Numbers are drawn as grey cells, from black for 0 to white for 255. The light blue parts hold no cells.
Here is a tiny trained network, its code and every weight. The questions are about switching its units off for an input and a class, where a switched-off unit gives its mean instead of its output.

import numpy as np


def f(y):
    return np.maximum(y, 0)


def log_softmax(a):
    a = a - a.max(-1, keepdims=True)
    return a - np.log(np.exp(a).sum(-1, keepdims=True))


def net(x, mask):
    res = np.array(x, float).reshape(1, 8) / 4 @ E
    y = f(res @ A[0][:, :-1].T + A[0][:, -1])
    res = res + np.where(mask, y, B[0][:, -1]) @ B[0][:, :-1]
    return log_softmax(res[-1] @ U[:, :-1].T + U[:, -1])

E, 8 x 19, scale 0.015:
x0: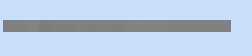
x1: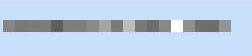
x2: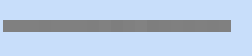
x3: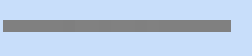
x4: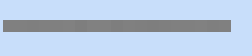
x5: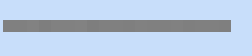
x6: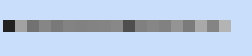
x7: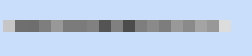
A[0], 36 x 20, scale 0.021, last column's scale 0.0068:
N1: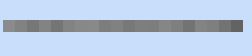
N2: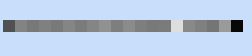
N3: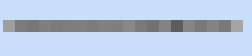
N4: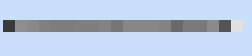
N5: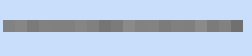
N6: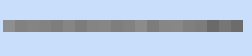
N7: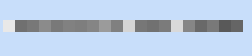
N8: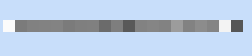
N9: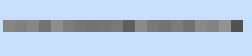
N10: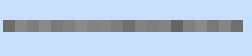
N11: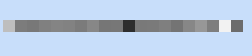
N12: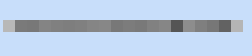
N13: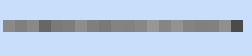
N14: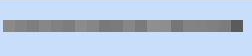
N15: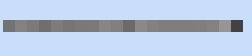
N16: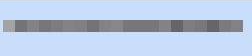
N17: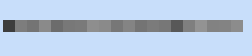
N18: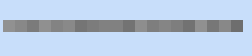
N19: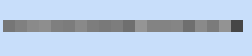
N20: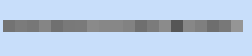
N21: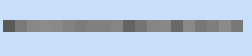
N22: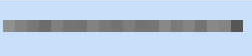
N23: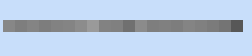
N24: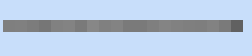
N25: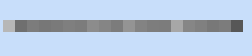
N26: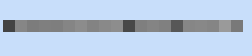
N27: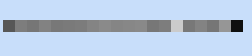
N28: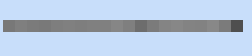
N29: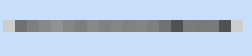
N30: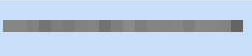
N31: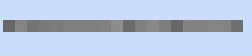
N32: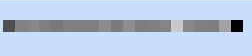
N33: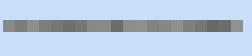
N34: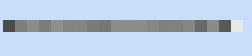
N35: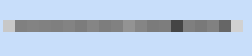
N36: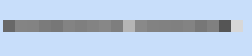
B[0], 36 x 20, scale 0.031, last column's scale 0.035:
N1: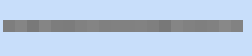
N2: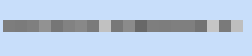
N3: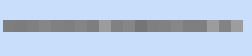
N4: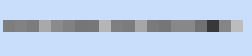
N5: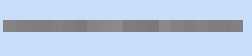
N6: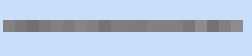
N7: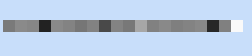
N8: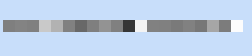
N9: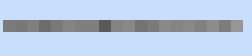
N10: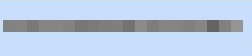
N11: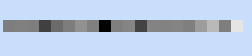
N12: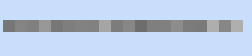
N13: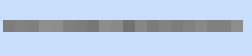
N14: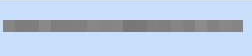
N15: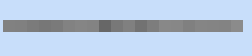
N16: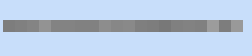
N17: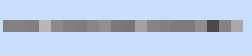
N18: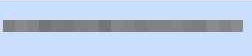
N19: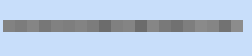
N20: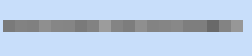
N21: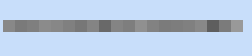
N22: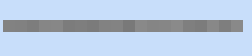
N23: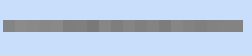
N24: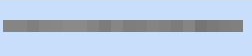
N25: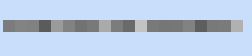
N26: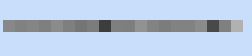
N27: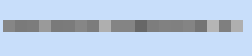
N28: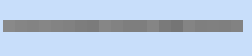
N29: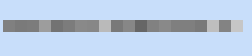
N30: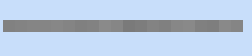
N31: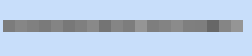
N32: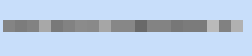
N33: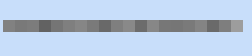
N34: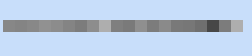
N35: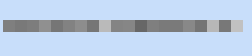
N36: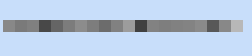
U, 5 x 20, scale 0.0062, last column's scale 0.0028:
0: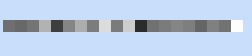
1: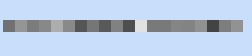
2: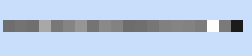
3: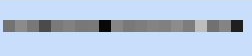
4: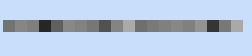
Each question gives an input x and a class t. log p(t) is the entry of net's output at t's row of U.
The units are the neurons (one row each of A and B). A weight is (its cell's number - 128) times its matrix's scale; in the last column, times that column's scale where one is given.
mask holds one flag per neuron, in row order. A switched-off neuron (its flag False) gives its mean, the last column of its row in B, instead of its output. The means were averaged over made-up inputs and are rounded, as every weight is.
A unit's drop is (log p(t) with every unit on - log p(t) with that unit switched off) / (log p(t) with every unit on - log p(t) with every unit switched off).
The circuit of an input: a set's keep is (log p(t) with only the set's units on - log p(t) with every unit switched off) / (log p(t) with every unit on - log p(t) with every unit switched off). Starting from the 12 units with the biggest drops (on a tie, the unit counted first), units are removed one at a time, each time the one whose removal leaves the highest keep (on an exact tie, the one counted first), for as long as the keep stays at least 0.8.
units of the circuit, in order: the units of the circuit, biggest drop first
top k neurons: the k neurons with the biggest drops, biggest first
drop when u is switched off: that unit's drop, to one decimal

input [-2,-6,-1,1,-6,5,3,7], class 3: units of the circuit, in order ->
N11
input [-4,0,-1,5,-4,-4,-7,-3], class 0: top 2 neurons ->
N29; N35
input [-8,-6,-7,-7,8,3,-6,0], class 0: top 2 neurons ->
N8; N11
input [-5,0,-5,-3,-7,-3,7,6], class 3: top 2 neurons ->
N11; N26
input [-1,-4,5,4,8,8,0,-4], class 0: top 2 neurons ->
N8; N7
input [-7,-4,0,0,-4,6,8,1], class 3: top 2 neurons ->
N8; N11
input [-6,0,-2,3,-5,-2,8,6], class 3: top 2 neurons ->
N11; N26
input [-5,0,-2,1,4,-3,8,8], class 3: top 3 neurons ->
N11; N26; N29
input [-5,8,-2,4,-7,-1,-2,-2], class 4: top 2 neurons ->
N7; N8
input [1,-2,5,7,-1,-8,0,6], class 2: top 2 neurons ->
N7; N8
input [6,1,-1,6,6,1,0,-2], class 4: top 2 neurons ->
N8; N29
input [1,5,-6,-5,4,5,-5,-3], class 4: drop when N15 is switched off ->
0.0
